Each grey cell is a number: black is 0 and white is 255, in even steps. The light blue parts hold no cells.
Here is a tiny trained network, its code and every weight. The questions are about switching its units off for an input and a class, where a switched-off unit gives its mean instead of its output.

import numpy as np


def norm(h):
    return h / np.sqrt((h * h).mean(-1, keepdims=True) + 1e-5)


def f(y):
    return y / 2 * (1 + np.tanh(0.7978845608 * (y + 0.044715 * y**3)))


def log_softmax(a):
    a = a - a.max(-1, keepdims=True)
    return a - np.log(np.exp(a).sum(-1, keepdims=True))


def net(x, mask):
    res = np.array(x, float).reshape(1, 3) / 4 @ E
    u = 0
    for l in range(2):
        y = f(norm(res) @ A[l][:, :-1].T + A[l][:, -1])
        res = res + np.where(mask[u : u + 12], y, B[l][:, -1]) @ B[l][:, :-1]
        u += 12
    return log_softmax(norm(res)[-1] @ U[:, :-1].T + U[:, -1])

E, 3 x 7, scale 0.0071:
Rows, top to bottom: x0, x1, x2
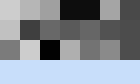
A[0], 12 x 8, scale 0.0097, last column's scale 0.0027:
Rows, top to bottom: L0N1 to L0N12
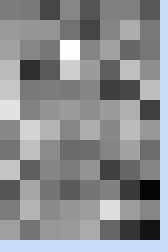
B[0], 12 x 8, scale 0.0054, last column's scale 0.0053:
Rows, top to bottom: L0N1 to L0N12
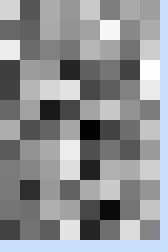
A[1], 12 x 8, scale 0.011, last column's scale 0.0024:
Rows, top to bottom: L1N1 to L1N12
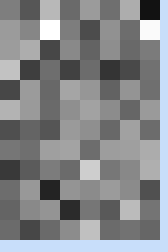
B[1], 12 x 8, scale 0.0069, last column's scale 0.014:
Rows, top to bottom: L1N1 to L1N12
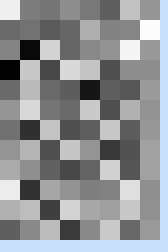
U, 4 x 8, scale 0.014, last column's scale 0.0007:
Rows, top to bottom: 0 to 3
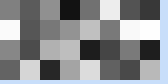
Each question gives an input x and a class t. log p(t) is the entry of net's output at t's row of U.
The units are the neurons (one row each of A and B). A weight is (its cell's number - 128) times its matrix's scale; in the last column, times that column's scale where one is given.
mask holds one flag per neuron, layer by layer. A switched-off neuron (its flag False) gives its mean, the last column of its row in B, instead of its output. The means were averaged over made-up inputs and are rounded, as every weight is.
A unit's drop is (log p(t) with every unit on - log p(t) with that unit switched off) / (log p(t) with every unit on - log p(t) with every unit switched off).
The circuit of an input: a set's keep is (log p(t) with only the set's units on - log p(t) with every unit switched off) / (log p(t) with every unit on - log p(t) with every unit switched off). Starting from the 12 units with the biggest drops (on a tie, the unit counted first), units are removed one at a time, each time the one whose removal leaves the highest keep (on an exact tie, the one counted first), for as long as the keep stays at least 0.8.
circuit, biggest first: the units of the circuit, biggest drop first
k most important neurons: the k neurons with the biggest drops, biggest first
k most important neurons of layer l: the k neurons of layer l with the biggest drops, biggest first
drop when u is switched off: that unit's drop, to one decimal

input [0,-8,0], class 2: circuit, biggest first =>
[L0N7]
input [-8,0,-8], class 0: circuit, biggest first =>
[L1N9 L0N4]
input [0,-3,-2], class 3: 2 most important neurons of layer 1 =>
[L1N4 L1N3]
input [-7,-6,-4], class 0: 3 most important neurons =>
[L1N9 L0N5 L0N9]
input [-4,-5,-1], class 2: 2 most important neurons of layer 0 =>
[L0N7 L0N11]
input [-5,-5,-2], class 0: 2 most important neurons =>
[L0N5 L0N9]
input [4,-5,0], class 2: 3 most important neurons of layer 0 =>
[L0N7 L0N8 L0N11]
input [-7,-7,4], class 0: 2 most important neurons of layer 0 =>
[L0N5 L0N9]
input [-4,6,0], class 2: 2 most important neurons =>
[L0N9 L0N12]
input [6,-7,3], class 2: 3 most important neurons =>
[L0N8 L0N11 L0N7]
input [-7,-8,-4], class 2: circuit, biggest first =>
[L0N7 L1N5]
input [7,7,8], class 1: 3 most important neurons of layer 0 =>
[L0N4 L0N11 L0N1]
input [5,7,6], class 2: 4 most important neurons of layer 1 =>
[L1N3 L1N11 L1N10 L1N1]
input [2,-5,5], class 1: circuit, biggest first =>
[L1N3]
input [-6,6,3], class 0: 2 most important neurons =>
[L0N7 L0N4]
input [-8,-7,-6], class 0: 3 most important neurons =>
[L1N9 L0N5 L0N9]
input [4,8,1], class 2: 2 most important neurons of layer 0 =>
[L0N5 L0N9]
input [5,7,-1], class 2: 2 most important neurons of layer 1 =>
[L1N9 L1N12]
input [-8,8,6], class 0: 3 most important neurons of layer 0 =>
[L0N4 L0N7 L0N11]
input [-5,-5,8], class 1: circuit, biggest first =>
[L1N10]
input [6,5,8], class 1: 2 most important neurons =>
[L1N3 L0N4]
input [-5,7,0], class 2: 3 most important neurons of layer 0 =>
[L0N9 L0N12 L0N5]
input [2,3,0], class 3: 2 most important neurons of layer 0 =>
[L0N7 L0N11]
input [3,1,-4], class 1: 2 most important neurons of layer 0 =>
[L0N4 L0N2]
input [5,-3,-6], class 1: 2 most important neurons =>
[L1N11 L0N4]
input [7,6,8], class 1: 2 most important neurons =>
[L0N4 L1N3]
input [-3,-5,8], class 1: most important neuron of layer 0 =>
[L0N3]
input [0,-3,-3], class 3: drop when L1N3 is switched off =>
0.2
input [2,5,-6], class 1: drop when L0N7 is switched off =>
0.3
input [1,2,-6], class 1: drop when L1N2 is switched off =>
0.0
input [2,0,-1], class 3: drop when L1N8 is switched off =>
0.1
